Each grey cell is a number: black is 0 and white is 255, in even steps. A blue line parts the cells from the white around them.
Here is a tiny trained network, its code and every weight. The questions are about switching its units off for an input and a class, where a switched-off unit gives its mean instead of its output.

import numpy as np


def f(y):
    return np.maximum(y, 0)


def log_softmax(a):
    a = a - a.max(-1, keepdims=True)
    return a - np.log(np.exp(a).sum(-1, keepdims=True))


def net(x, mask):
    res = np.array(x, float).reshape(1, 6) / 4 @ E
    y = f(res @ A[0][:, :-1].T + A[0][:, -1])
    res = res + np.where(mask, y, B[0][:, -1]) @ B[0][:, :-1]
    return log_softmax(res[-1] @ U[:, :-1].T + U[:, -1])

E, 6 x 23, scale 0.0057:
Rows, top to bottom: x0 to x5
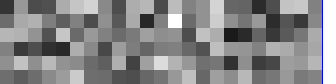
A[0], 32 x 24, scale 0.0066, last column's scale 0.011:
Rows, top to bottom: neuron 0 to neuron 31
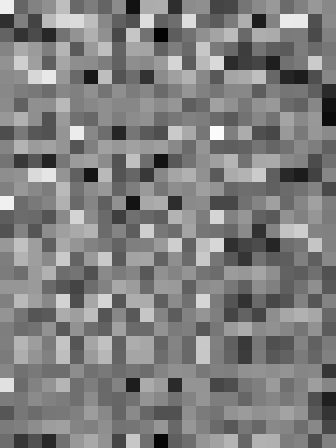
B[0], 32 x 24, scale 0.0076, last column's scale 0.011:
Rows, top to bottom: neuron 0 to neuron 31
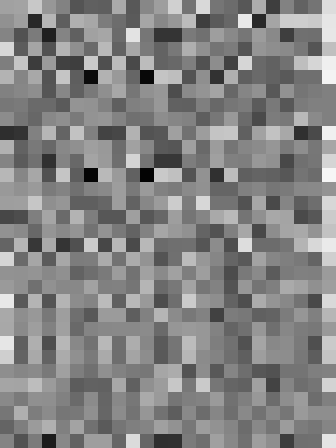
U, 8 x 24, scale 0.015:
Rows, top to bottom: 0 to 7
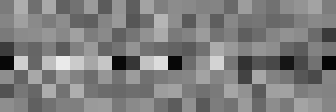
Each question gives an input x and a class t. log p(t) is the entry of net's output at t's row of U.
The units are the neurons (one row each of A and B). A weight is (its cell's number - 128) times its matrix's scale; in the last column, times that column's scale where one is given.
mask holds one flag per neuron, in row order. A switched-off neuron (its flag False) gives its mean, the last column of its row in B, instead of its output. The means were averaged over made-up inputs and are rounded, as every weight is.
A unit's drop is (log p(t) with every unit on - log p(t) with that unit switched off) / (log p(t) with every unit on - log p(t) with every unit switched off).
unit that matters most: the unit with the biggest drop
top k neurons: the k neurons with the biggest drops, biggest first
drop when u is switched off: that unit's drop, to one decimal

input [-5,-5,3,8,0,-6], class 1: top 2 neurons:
(neuron 9; neuron 21)
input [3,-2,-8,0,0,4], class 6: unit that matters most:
neuron 1
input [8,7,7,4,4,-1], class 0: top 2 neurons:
(neuron 4; neuron 17)
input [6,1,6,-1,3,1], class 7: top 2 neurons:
(neuron 21; neuron 24)
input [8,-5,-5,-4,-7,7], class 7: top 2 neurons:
(neuron 1; neuron 16)
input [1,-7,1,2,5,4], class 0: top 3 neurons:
(neuron 1; neuron 12; neuron 5)
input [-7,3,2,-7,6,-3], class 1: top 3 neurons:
(neuron 12; neuron 5; neuron 9)
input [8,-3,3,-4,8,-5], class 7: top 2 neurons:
(neuron 21; neuron 24)
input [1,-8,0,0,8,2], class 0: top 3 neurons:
(neuron 1; neuron 12; neuron 5)
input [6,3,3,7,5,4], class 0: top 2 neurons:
(neuron 4; neuron 17)
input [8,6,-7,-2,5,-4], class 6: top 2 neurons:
(neuron 9; neuron 15)
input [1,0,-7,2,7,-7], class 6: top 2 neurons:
(neuron 4; neuron 17)
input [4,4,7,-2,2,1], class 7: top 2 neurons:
(neuron 4; neuron 17)
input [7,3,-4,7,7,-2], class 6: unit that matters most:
neuron 9
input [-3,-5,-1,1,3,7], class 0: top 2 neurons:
(neuron 12; neuron 5)
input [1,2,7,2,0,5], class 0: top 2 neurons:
(neuron 4; neuron 17)
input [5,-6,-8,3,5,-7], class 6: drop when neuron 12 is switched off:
-0.1
